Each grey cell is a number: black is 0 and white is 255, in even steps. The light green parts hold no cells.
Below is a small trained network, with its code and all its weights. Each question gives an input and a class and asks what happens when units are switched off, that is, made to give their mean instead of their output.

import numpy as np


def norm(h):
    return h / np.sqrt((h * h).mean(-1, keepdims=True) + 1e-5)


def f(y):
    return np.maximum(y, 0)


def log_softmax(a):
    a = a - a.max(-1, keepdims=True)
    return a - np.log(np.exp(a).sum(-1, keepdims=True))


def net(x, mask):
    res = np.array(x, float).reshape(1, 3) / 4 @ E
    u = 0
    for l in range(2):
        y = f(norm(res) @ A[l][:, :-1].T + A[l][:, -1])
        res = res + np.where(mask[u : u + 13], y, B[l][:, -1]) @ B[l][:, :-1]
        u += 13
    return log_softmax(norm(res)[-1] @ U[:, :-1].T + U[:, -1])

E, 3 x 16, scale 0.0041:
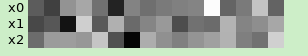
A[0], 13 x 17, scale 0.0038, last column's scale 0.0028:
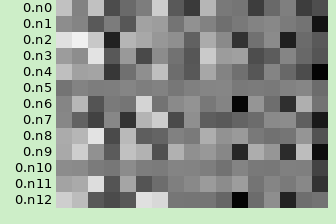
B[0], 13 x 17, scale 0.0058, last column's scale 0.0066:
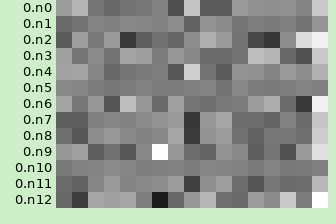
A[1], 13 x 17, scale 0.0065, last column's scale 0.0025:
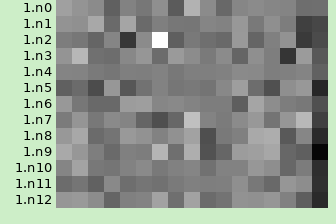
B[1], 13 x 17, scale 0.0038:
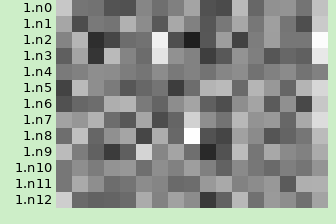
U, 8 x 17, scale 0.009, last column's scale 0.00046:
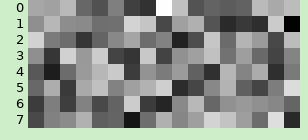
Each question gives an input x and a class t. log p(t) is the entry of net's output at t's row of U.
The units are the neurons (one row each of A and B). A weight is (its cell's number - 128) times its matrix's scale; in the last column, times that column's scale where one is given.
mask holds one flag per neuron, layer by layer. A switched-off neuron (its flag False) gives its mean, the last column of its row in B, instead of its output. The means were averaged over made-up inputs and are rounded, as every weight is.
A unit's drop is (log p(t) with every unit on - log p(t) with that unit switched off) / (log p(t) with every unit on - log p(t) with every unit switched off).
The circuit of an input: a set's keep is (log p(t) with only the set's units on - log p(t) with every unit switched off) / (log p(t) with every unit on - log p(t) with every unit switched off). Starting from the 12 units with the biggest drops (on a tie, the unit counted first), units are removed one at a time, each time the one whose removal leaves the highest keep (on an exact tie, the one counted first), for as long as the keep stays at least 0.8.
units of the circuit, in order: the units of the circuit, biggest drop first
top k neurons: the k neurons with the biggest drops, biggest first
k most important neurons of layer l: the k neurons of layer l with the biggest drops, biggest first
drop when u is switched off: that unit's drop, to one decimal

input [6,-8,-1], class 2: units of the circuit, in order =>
(0.n0)
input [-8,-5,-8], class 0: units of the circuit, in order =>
(0.n12, 0.n2)
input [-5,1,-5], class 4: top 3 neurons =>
(0.n12, 0.n6, 0.n7)
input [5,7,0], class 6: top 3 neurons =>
(0.n12, 0.n2, 1.n2)
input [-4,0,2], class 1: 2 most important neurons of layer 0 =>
(0.n9, 0.n2)
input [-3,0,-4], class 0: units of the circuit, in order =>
(0.n2, 0.n4)
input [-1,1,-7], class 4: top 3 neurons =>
(0.n12, 0.n7, 0.n2)
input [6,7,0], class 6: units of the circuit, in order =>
(0.n12, 1.n2)
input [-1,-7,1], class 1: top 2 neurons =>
(0.n2, 0.n8)
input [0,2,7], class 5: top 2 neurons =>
(0.n12, 0.n2)
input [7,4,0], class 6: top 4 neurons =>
(0.n12, 0.n2, 1.n2, 0.n4)
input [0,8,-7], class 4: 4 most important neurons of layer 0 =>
(0.n9, 0.n2, 0.n12, 0.n0)
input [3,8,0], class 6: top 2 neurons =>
(0.n12, 0.n2)
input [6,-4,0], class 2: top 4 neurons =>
(0.n12, 0.n0, 0.n2, 0.n3)
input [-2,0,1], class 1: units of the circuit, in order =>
(0.n9)
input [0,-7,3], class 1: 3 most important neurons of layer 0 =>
(0.n2, 0.n12, 0.n6)
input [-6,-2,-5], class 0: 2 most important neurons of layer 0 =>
(0.n12, 0.n2)
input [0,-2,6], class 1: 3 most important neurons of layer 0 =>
(0.n12, 0.n6, 0.n9)
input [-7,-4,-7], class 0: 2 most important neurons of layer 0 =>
(0.n12, 0.n2)
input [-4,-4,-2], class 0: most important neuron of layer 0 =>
(0.n2)
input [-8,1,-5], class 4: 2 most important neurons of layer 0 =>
(0.n12, 0.n6)
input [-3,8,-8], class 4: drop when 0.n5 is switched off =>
0.0
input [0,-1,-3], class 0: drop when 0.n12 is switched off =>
0.2
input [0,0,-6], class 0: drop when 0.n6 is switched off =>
0.3
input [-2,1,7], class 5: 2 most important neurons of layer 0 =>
(0.n2, 0.n7)
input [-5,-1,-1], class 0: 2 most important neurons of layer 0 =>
(0.n12, 0.n2)
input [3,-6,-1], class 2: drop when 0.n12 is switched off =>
0.1
